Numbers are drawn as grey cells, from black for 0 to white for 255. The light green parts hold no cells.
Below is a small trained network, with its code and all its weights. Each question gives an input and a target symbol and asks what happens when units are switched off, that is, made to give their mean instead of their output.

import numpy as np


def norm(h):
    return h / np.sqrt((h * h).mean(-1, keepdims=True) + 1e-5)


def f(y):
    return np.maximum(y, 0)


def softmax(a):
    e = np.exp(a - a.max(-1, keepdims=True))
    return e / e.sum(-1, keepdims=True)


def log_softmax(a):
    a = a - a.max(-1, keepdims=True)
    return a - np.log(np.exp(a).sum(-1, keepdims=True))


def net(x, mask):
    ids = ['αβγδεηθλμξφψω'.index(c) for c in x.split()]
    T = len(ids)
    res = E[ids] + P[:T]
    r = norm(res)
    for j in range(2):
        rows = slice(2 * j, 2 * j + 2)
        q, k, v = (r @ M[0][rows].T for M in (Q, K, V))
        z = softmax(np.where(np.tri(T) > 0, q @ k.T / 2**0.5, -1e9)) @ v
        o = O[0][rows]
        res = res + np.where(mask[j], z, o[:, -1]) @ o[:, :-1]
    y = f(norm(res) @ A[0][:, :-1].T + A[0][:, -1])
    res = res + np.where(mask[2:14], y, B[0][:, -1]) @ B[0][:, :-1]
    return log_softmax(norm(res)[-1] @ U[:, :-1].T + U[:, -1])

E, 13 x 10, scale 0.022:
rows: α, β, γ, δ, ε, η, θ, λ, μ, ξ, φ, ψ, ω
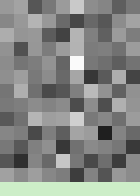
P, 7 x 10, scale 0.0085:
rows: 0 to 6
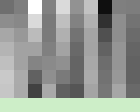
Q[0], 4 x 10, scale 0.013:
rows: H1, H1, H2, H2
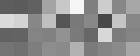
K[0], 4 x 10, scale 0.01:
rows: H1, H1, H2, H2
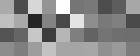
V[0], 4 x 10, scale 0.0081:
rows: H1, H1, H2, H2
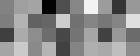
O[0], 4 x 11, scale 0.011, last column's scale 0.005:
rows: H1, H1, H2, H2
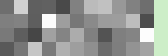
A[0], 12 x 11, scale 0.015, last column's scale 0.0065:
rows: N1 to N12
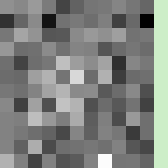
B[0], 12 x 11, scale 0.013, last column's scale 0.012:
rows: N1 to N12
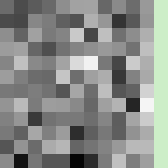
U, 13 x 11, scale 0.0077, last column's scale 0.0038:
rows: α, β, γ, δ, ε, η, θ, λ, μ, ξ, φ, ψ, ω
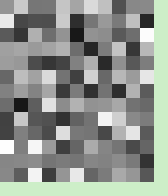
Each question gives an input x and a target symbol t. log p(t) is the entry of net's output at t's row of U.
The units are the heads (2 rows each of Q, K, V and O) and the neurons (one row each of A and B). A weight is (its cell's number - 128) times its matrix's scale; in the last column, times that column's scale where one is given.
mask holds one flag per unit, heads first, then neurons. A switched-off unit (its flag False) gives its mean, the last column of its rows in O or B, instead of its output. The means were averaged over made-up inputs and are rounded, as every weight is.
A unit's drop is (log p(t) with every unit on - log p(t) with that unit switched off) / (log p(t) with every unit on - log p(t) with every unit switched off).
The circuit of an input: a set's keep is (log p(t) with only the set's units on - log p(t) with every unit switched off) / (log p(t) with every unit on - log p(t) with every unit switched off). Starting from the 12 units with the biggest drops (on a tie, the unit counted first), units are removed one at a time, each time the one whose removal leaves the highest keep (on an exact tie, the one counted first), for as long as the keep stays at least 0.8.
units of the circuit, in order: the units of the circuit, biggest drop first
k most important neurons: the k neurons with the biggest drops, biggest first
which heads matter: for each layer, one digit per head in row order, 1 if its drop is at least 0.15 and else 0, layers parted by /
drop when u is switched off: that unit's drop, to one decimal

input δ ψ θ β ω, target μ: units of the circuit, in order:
H1
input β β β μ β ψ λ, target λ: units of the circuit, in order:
H1; N7; H2
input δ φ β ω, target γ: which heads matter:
10
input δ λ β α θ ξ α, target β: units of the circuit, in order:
H1; N12; N8
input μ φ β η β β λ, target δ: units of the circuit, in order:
H1; N8
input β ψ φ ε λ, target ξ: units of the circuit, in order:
H1; N11; N8
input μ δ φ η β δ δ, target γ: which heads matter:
11
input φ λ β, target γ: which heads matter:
10
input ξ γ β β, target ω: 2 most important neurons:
N3; N8
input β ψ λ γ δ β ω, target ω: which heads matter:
11
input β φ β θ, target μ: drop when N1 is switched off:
0.0
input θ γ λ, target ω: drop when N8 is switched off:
0.2
